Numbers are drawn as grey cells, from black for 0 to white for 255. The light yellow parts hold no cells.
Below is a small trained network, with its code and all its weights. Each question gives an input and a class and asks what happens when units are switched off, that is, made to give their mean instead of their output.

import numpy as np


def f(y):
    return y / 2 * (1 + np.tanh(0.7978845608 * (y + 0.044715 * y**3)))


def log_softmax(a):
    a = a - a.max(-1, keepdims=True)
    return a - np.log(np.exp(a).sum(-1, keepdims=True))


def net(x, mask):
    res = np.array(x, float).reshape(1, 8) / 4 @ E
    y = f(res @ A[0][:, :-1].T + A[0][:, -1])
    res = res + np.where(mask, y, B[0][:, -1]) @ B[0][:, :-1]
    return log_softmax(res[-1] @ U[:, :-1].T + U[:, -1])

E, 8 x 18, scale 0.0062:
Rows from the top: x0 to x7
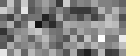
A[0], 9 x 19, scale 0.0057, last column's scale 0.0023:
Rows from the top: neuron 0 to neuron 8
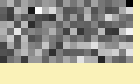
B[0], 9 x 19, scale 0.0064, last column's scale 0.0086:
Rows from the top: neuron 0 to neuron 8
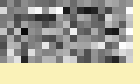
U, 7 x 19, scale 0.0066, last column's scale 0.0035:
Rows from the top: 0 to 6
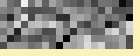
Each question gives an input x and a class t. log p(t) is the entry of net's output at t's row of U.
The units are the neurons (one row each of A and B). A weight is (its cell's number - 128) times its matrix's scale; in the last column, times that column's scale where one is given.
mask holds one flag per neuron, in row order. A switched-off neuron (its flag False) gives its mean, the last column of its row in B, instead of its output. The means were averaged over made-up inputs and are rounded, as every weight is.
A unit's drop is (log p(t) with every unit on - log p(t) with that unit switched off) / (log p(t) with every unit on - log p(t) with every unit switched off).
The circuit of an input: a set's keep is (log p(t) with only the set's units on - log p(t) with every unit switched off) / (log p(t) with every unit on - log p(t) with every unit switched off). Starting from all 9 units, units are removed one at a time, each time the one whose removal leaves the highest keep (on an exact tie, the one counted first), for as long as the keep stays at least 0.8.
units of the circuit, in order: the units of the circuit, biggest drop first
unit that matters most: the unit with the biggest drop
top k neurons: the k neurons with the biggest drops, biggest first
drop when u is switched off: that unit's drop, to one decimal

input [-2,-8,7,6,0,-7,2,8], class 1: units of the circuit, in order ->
neuron 1; neuron 2
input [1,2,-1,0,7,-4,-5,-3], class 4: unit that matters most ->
neuron 4
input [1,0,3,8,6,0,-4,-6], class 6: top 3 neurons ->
neuron 6; neuron 1; neuron 8
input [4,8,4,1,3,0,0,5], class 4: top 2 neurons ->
neuron 1; neuron 8
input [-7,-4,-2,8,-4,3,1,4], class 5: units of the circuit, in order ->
neuron 1; neuron 8
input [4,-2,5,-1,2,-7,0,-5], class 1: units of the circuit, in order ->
neuron 8; neuron 1; neuron 6
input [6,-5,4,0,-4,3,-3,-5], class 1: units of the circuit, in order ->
neuron 2; neuron 1
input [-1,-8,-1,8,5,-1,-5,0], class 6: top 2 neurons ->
neuron 1; neuron 4
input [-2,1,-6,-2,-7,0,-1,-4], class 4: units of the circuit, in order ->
neuron 4; neuron 8
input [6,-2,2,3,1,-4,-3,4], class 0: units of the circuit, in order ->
neuron 6; neuron 4
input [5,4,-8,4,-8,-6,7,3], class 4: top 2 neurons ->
neuron 3; neuron 5
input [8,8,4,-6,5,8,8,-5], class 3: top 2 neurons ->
neuron 1; neuron 6
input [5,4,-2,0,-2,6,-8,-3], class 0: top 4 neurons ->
neuron 4; neuron 8; neuron 6; neuron 3
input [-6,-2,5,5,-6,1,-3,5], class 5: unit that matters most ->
neuron 2
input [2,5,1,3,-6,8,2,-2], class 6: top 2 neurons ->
neuron 1; neuron 6
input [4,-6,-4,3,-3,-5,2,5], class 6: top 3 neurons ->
neuron 1; neuron 4; neuron 0
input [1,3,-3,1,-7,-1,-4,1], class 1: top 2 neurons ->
neuron 1; neuron 7
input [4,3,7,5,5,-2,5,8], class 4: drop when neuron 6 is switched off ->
0.2
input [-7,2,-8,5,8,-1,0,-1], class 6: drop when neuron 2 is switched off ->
0.0
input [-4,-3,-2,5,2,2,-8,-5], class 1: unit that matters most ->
neuron 8
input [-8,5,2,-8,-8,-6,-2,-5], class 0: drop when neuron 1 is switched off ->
0.1
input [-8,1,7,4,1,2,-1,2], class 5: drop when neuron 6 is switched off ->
-0.1
